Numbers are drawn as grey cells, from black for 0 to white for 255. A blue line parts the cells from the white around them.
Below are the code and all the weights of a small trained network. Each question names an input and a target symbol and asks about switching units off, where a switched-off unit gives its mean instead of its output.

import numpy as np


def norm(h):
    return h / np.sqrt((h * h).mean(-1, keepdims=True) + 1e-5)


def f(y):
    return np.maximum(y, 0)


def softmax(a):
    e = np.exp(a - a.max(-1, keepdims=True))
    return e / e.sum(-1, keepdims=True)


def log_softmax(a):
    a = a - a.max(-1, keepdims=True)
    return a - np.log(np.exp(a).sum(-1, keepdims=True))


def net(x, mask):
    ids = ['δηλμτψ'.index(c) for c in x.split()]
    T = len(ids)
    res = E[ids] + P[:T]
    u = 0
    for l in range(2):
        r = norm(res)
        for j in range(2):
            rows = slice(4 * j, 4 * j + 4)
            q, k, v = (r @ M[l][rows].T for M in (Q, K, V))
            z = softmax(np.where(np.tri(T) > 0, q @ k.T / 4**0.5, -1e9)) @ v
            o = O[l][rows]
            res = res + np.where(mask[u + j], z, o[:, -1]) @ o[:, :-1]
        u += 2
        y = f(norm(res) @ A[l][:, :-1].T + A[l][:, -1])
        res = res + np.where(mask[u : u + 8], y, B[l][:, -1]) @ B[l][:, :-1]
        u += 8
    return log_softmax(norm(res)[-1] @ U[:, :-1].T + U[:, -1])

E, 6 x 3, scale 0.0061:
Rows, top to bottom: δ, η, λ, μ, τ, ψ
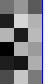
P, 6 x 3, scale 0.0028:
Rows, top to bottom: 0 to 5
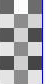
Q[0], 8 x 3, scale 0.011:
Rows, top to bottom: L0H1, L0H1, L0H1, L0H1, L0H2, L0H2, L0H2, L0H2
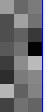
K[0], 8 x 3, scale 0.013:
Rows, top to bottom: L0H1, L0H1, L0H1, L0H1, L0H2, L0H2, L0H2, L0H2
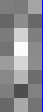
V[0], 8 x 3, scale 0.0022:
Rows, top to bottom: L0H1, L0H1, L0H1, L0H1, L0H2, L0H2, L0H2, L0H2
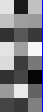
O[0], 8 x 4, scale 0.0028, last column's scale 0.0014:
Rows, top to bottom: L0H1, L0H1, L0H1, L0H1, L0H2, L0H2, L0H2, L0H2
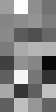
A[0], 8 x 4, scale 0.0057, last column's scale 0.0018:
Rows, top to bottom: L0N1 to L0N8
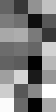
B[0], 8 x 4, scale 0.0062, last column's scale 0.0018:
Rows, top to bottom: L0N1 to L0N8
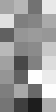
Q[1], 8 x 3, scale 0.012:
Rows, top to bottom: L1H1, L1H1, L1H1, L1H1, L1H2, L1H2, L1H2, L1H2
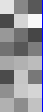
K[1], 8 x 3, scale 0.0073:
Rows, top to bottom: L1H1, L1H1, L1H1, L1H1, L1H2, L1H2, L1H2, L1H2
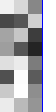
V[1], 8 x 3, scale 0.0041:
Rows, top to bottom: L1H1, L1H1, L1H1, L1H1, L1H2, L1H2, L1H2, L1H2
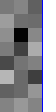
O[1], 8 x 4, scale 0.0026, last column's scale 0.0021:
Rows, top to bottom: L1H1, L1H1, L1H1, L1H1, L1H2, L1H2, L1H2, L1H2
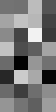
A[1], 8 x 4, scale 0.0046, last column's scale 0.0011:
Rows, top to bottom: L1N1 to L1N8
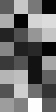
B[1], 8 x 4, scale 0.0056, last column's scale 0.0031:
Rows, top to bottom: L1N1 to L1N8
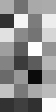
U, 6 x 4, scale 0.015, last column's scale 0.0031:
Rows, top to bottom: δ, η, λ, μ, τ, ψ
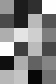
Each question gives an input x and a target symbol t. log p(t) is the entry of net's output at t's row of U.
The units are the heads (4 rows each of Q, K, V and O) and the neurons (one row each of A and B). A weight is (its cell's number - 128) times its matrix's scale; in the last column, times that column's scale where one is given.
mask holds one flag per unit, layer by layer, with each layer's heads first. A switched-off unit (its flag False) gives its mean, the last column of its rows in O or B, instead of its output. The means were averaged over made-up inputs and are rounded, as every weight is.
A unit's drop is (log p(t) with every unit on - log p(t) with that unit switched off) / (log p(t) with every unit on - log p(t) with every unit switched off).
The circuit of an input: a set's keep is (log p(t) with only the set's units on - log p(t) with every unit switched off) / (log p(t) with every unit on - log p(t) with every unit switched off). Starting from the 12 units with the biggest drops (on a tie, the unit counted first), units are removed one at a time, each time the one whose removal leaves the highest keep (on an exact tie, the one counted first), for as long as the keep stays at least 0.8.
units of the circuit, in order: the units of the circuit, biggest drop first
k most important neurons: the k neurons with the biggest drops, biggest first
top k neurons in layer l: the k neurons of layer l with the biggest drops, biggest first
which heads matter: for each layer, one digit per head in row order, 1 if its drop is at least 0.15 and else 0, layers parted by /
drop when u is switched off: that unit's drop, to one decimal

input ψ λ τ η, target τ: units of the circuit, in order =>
L1N8
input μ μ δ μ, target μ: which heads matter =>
10 / 11
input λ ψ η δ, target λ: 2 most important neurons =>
L0N6, L0N3
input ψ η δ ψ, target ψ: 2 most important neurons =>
L0N6, L1N6
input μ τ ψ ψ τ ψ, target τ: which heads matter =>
00 / 00
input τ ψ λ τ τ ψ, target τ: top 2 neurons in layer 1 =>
L1N8, L1N3
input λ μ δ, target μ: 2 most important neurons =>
L0N5, L0N6
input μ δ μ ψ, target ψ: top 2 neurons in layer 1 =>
L1N6, L1N2
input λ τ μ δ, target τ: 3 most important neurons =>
L0N6, L1N8, L1N3
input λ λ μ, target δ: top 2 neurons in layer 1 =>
L1N5, L1N2
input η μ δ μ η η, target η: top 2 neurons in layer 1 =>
L1N2, L1N8
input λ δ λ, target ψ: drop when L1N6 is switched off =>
0.1
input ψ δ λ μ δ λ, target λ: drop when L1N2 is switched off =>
0.2
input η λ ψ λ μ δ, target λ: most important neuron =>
L1N2
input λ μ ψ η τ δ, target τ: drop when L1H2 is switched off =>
0.0
